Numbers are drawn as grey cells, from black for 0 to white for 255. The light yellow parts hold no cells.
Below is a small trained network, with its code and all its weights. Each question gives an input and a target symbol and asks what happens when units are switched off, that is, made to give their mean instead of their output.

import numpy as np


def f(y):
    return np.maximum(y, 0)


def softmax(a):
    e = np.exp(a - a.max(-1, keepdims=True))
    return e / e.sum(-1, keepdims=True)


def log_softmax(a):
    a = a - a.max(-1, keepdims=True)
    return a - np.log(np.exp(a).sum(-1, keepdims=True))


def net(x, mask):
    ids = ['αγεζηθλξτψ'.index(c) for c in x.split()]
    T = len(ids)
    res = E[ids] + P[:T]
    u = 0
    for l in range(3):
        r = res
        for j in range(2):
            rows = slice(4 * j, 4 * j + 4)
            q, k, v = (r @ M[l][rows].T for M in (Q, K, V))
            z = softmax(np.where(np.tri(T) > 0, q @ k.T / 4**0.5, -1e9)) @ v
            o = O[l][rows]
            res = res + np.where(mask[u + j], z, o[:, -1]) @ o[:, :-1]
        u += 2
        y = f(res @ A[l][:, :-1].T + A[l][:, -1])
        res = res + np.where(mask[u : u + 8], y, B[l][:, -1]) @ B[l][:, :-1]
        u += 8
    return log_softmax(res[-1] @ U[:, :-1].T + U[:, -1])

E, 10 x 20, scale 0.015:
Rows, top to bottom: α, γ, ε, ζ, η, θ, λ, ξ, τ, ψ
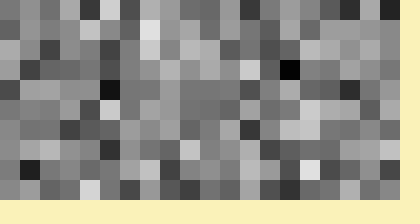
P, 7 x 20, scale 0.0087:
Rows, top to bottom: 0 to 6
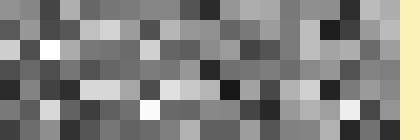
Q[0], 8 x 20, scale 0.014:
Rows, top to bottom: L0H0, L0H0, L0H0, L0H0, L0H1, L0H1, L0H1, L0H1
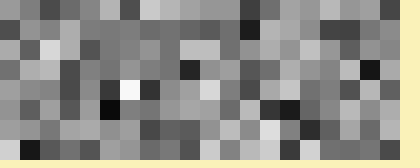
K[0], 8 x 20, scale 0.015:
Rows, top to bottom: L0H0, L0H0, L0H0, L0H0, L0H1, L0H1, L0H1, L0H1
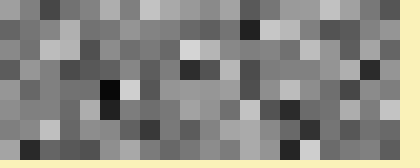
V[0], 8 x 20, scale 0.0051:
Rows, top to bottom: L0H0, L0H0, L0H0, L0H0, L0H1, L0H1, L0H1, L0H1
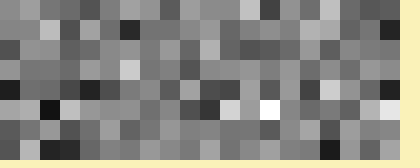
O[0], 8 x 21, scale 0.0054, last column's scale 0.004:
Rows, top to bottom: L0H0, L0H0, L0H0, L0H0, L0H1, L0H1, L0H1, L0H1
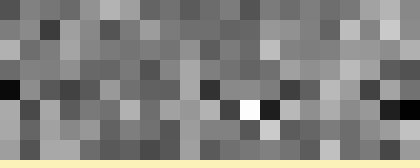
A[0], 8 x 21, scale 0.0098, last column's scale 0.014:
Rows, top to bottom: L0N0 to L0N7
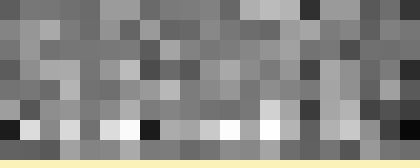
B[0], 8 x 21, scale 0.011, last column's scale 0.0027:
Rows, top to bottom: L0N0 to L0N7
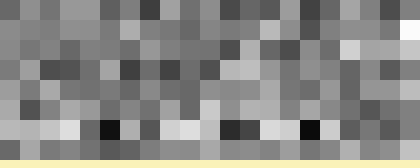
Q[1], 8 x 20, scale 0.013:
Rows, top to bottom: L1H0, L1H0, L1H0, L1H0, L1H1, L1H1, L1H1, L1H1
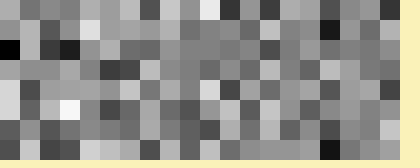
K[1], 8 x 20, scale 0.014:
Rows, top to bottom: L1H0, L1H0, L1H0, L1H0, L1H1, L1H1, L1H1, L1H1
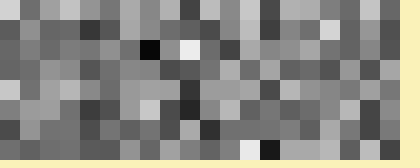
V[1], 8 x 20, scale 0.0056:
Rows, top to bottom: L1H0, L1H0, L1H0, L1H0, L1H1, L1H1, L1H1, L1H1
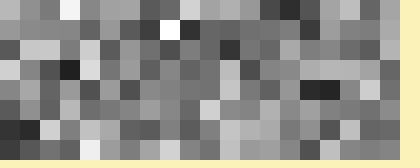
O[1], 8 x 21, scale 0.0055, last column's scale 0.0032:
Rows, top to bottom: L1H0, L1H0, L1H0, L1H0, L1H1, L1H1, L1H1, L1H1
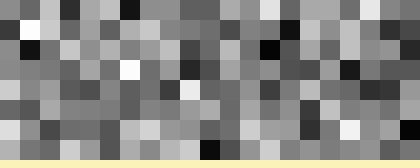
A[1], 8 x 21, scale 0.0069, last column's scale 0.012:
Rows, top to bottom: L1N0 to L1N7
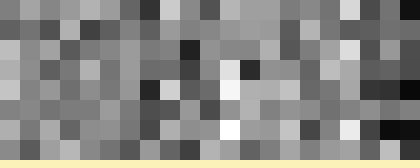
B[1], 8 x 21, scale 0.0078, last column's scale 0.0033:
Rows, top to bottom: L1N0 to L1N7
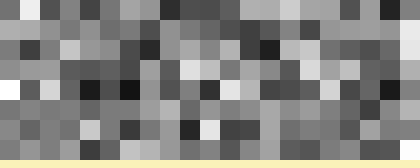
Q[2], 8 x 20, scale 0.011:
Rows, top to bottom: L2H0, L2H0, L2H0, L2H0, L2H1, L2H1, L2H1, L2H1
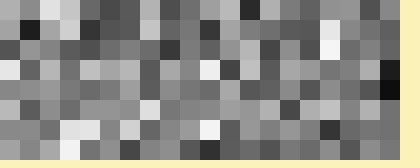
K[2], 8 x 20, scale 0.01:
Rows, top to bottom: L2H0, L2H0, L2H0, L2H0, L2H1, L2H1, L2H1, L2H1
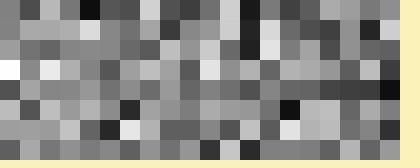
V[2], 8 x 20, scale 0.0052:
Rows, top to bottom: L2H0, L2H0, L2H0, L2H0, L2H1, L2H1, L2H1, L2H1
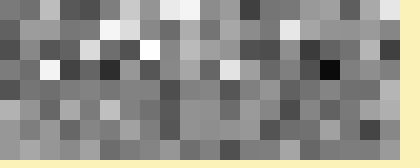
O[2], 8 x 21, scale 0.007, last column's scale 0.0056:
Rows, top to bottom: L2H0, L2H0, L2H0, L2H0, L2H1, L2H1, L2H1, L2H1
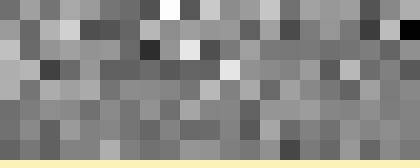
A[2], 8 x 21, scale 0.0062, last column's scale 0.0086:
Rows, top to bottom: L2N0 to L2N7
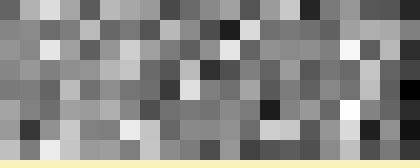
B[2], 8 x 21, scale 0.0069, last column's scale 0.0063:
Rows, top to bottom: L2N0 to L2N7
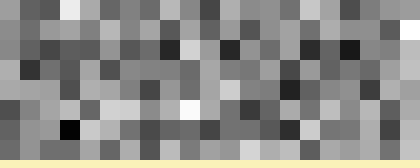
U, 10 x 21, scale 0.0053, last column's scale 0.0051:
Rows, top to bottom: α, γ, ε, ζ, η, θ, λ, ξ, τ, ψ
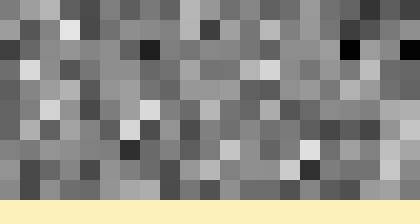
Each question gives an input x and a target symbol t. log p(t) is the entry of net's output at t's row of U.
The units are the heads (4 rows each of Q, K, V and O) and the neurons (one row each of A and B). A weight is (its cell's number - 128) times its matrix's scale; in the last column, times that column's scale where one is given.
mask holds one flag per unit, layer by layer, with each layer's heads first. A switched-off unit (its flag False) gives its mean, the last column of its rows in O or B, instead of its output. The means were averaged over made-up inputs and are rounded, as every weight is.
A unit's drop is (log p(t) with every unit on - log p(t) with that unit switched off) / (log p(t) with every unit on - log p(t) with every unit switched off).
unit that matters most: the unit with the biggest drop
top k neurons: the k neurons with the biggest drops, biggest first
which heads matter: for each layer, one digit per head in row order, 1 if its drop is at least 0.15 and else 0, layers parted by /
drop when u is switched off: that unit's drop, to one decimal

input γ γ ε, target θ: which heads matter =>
00 / 01 / 00
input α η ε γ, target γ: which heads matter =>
00 / 01 / 10
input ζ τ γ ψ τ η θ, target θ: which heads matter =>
01 / 00 / 10
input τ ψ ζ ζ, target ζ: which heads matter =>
01 / 10 / 10
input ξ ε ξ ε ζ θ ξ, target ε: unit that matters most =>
L1H1
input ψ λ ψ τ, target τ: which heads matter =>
01 / 10 / 00
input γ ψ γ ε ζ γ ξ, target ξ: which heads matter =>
01 / 10 / 10
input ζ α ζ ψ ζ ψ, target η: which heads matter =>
00 / 10 / 10
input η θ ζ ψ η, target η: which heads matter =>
00 / 10 / 00
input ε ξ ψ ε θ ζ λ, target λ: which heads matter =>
01 / 10 / 00
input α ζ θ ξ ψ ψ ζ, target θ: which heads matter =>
01 / 00 / 10
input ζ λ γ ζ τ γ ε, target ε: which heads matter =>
01 / 01 / 10
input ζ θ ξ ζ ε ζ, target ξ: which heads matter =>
00 / 10 / 10
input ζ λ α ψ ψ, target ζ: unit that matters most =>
L1H0
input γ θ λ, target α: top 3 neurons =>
L1N3, L2N2, L2N6
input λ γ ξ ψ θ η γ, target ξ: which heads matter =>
01 / 10 / 10
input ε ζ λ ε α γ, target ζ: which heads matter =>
00 / 01 / 00
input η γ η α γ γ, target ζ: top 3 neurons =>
L2N7, L2N6, L0N1
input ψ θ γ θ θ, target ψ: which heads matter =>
01 / 00 / 10
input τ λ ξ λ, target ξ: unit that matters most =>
L0H1
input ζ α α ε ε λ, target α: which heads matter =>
00 / 10 / 00
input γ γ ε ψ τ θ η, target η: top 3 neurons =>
L2N5, L0N2, L2N1
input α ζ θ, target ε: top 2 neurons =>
L2N6, L1N2
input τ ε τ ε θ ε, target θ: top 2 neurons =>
L1N7, L0N4
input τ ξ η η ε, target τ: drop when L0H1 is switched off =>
1.1
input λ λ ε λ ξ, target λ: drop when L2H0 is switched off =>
0.1
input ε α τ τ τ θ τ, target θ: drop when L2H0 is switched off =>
0.5
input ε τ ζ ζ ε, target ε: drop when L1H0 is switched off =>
0.1
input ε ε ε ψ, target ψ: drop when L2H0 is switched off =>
0.7
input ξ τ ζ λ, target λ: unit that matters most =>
L1H0
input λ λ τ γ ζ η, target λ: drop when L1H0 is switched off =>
0.6
